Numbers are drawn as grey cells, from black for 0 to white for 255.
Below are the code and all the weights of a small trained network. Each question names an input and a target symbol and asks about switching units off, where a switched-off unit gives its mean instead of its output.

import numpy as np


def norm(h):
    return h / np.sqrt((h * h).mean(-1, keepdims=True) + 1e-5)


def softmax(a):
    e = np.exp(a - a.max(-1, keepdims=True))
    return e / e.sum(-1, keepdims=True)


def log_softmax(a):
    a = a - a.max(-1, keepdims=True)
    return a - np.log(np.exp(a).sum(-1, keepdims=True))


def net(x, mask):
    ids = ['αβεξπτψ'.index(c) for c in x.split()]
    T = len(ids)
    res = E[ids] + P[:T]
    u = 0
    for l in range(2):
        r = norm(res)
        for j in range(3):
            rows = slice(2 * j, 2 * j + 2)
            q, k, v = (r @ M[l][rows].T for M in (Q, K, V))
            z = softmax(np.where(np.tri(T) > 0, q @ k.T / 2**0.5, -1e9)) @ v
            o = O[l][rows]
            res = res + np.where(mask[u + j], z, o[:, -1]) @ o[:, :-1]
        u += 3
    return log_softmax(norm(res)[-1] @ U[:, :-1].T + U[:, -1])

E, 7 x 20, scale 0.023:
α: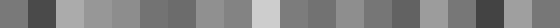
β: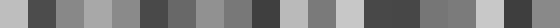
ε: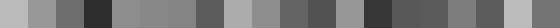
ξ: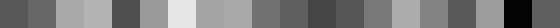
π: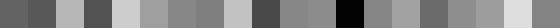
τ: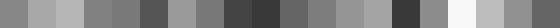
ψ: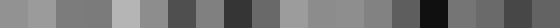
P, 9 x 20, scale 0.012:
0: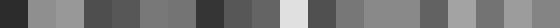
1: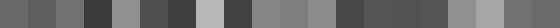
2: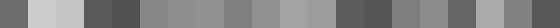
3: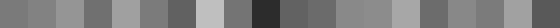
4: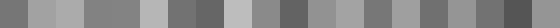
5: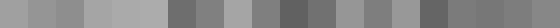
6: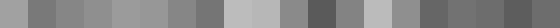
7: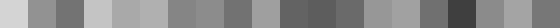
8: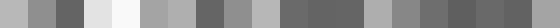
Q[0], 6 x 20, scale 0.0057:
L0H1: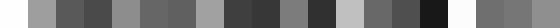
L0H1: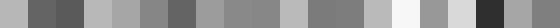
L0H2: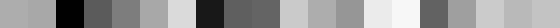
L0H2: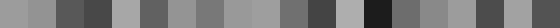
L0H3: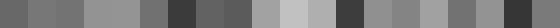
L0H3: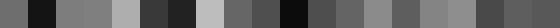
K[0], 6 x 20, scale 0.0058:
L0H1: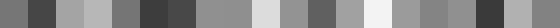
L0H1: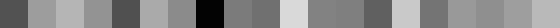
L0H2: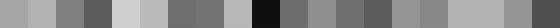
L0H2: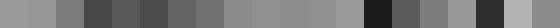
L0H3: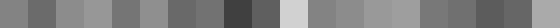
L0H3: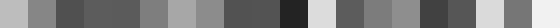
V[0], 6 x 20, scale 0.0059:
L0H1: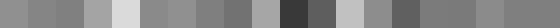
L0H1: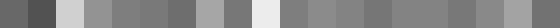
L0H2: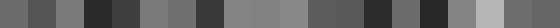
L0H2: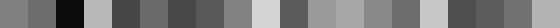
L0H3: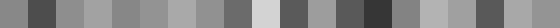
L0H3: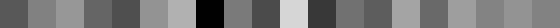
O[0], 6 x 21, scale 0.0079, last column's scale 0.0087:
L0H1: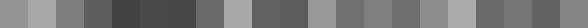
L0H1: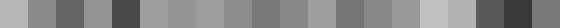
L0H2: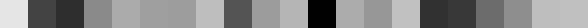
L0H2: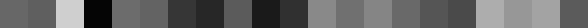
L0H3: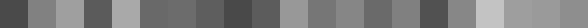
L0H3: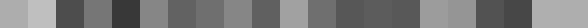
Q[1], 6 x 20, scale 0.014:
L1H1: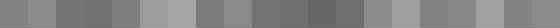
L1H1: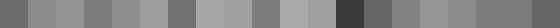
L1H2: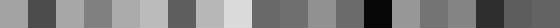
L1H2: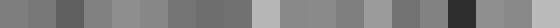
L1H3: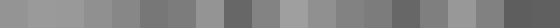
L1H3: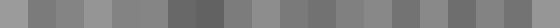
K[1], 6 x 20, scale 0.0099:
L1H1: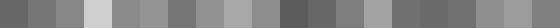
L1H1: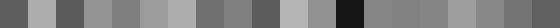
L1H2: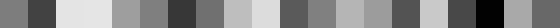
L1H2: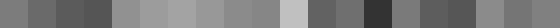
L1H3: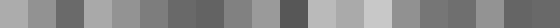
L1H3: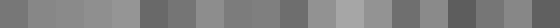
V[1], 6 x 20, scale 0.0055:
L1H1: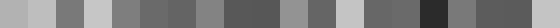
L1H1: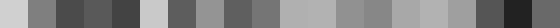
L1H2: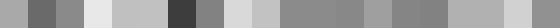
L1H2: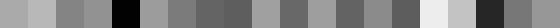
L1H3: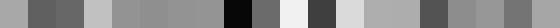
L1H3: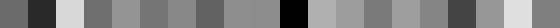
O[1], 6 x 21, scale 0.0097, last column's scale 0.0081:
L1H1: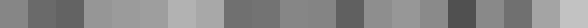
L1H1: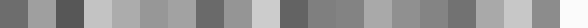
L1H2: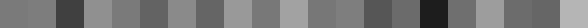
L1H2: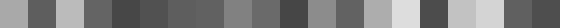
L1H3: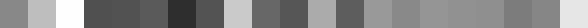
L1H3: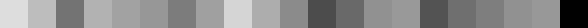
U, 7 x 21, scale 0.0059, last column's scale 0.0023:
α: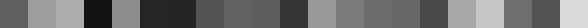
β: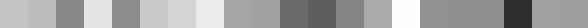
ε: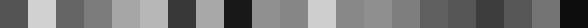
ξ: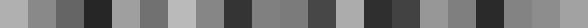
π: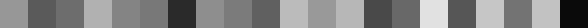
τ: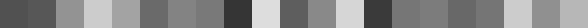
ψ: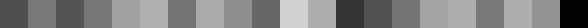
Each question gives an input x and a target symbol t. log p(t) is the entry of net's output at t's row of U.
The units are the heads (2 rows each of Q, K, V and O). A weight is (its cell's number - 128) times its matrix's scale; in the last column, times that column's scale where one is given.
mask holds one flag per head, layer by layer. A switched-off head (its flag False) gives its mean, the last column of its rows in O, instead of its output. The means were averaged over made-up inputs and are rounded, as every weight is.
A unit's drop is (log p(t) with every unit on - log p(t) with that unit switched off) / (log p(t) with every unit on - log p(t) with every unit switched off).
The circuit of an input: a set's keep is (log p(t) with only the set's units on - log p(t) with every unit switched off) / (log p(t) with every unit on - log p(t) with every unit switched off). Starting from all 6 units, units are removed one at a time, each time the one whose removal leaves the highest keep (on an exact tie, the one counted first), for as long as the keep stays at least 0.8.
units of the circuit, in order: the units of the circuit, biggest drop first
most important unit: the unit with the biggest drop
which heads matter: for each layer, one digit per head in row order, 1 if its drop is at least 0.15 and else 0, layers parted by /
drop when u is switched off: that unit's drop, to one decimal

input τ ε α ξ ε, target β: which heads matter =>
010 / 000
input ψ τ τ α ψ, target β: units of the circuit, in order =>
L0H3
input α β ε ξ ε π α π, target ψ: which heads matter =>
110 / 111
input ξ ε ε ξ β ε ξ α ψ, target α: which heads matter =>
000 / 011
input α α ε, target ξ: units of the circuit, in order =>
L0H3, L1H2
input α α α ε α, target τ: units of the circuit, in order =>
L0H1, L1H3
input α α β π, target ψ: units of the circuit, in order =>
L0H3, L1H2
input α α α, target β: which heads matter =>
101 / 001
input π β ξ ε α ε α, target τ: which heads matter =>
110 / 001
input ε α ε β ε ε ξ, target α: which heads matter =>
101 / 001
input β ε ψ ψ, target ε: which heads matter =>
100 / 011
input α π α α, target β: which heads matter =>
111 / 001
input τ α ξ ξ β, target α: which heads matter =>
001 / 011
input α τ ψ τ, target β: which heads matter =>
111 / 100
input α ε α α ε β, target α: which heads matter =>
000 / 011
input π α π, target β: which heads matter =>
110 / 010
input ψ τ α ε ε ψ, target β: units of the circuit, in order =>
L0H1
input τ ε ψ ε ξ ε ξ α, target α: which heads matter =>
010 / 000
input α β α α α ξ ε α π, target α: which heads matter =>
101 / 100
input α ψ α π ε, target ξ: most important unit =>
L0H1
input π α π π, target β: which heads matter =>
010 / 010
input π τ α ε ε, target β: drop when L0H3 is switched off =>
0.0
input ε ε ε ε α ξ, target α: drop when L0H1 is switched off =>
0.1
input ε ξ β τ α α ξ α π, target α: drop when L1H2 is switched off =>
0.1
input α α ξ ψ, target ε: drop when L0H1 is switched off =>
0.1
